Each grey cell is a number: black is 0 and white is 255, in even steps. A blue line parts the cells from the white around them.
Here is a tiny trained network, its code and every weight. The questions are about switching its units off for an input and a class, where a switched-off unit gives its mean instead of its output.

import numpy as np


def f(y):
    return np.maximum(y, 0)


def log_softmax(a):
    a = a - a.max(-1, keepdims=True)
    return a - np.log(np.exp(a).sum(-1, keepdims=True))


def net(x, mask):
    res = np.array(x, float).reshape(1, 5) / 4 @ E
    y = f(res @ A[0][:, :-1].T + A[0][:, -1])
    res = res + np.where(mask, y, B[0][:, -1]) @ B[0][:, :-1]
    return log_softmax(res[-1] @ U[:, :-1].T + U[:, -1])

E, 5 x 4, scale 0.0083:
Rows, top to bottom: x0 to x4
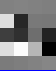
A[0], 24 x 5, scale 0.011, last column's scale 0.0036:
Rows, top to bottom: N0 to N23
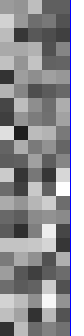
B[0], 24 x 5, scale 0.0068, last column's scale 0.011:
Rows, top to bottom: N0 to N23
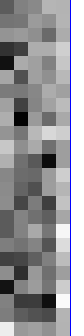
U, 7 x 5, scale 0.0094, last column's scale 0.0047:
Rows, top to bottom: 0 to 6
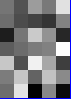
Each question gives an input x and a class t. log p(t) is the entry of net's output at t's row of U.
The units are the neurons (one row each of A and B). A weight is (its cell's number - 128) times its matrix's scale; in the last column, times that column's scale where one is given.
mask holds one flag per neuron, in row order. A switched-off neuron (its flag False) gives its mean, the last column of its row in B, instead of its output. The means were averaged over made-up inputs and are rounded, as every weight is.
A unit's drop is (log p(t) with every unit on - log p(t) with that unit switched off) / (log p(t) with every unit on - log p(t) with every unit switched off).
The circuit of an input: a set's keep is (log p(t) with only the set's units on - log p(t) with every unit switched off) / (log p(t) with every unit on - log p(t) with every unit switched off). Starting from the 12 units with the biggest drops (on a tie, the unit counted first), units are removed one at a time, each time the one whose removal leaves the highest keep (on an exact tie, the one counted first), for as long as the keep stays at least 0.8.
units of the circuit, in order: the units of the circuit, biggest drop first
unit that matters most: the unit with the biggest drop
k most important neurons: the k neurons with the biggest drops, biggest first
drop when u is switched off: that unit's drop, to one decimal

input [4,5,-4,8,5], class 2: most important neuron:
N4
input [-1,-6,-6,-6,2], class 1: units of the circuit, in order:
N21, N9
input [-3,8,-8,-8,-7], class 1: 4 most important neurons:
N21, N22, N14, N3
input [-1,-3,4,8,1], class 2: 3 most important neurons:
N3, N4, N21
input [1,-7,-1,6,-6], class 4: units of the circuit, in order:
N23, N7
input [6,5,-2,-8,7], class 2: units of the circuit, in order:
N20, N16
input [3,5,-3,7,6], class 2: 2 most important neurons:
N4, N3
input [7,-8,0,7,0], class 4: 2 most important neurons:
N23, N7
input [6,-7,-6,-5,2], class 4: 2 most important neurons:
N23, N5
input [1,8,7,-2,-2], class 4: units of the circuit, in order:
N9, N21
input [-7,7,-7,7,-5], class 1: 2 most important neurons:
N21, N22
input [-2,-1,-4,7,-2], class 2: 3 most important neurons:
N4, N3, N0
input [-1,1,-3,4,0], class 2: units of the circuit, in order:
N4, N3
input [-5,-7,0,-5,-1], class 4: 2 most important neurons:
N23, N5
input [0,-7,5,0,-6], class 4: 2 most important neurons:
N21, N23
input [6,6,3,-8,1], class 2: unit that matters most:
N20
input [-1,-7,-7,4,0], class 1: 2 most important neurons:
N21, N9
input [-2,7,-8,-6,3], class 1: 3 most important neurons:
N21, N22, N14
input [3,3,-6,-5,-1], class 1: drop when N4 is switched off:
0.1
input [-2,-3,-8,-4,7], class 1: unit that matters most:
N21
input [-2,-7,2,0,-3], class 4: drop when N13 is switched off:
0.0
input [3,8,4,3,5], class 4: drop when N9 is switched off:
0.3
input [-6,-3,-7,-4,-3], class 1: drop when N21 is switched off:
0.4
